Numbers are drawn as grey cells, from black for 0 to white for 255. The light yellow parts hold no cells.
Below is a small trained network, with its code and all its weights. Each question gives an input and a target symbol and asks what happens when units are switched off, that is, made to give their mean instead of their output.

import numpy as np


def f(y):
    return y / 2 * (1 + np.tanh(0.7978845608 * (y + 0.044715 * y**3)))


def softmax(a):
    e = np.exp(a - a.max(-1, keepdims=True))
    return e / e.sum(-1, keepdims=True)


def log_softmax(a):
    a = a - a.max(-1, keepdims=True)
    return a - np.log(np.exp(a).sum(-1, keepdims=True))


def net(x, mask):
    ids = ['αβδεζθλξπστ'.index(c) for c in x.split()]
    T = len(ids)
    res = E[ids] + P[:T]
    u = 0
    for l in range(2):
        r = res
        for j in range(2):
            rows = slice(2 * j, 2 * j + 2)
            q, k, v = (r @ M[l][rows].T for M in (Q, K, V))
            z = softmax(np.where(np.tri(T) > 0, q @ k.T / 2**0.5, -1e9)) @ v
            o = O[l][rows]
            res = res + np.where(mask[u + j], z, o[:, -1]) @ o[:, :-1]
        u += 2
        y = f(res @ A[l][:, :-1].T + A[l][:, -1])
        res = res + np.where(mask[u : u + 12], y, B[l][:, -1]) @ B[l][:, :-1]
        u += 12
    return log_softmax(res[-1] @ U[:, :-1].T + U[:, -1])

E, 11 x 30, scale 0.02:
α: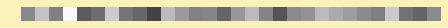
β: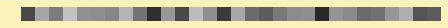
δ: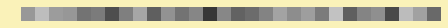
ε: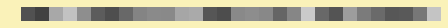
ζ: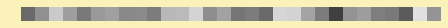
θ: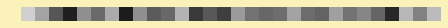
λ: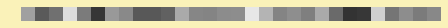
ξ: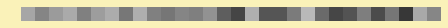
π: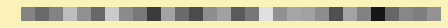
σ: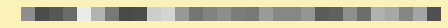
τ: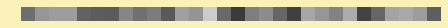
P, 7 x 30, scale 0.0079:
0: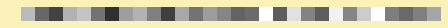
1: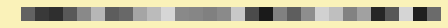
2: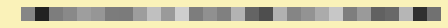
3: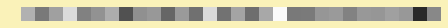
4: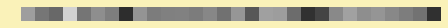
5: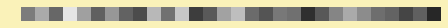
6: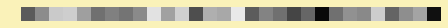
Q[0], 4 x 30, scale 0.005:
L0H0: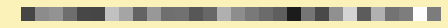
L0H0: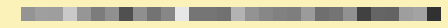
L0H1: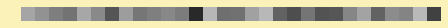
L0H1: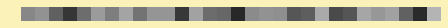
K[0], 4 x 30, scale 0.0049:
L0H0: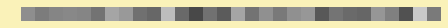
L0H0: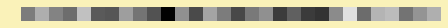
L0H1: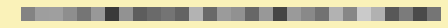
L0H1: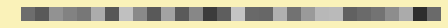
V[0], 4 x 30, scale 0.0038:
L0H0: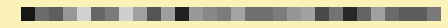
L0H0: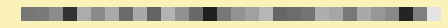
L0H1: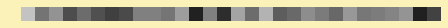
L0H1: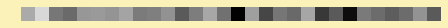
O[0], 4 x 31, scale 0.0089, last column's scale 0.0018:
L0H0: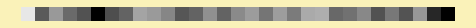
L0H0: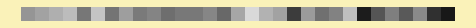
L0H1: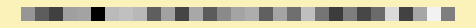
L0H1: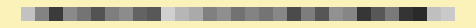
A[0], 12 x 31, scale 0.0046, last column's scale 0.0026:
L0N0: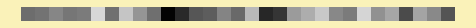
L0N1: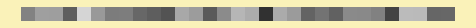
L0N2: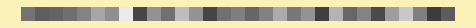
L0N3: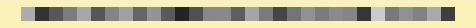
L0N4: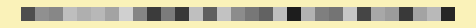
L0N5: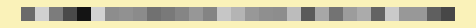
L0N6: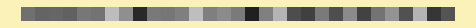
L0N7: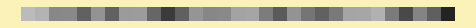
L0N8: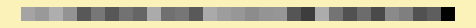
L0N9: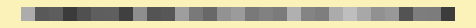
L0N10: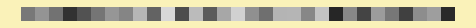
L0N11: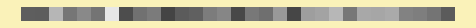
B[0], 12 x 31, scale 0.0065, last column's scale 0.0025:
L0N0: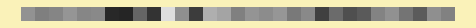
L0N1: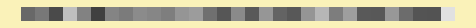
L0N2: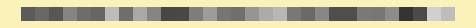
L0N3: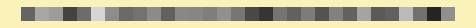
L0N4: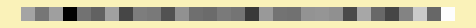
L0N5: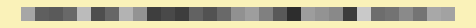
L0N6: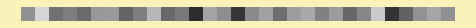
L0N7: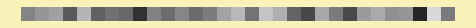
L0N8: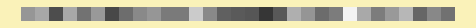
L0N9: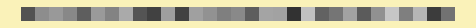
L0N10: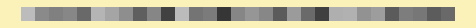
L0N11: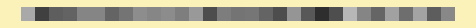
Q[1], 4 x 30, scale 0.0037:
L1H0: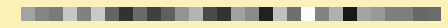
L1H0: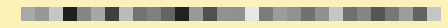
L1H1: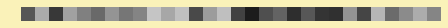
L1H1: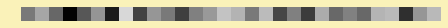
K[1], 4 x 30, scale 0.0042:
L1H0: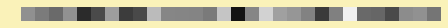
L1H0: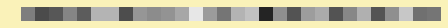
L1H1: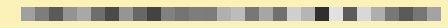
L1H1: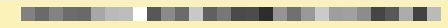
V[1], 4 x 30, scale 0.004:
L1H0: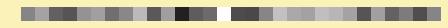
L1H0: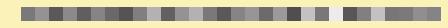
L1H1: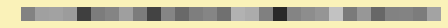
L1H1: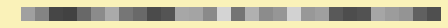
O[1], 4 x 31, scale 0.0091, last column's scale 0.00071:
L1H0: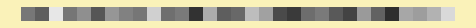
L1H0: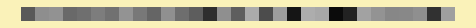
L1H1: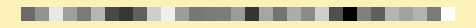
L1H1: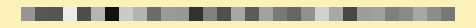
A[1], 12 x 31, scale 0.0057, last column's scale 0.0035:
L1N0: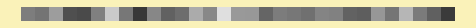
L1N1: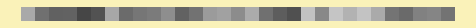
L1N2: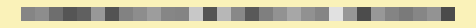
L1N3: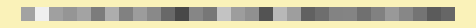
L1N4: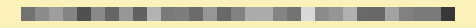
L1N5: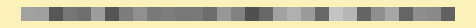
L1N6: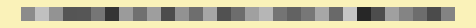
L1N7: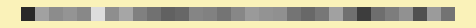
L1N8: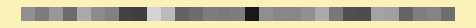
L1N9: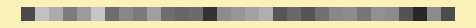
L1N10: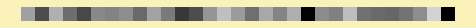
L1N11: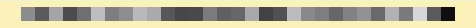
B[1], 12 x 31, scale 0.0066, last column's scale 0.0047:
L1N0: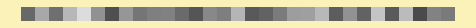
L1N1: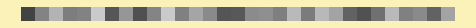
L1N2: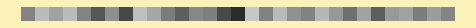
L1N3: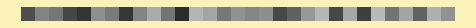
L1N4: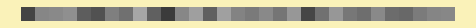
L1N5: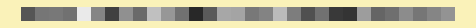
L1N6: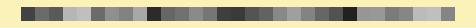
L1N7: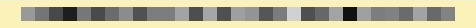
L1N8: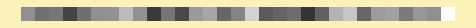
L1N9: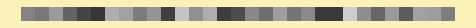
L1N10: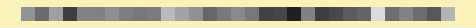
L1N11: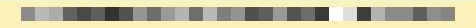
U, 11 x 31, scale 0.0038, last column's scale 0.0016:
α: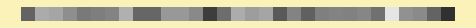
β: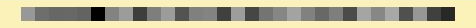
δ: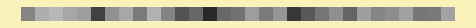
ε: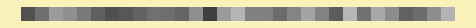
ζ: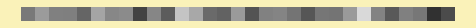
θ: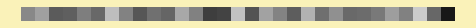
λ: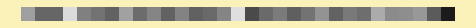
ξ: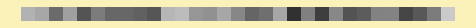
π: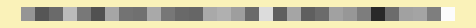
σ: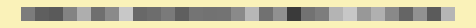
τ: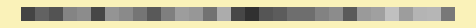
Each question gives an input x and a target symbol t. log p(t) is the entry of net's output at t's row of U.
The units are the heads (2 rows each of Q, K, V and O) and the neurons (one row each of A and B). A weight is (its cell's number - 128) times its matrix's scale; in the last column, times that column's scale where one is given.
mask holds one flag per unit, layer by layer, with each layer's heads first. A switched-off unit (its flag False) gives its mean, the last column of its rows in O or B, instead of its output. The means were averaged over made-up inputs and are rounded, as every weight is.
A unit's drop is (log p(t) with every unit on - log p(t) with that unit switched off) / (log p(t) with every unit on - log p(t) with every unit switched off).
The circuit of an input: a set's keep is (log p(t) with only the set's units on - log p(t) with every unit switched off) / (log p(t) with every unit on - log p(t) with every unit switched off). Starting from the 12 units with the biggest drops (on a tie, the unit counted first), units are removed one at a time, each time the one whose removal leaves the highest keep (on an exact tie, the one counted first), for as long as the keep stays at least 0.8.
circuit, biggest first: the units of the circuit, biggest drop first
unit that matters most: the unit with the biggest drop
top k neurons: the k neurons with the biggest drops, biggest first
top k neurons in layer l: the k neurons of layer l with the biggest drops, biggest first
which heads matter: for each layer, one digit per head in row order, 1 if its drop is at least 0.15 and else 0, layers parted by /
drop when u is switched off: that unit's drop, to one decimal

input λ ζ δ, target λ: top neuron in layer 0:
[L0N1]
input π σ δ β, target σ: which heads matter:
10 / 01
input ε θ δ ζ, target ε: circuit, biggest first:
[L1H1 L1N3 L0H0]
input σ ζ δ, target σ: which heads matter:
00 / 01
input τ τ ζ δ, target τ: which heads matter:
10 / 00
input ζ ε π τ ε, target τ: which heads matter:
10 / 00
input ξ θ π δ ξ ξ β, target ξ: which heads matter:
01 / 00
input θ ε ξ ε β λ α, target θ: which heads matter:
11 / 00
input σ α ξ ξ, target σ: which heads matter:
00 / 01
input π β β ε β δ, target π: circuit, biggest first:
[L1H0 L0N1]
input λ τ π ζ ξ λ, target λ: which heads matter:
00 / 01
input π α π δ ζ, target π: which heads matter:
00 / 10
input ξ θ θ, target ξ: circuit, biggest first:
[L0H1 L0H0]
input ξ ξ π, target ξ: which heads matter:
01 / 00
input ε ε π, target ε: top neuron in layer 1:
[L1N3]
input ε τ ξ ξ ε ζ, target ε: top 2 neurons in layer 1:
[L1N3 L1N0]
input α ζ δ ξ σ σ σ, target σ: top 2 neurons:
[L1N8 L0N6]
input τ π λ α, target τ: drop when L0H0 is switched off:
1.0
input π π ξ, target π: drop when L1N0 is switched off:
0.0
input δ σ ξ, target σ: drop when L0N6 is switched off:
0.1
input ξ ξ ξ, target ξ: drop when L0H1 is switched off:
0.3
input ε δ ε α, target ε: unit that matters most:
L1N3
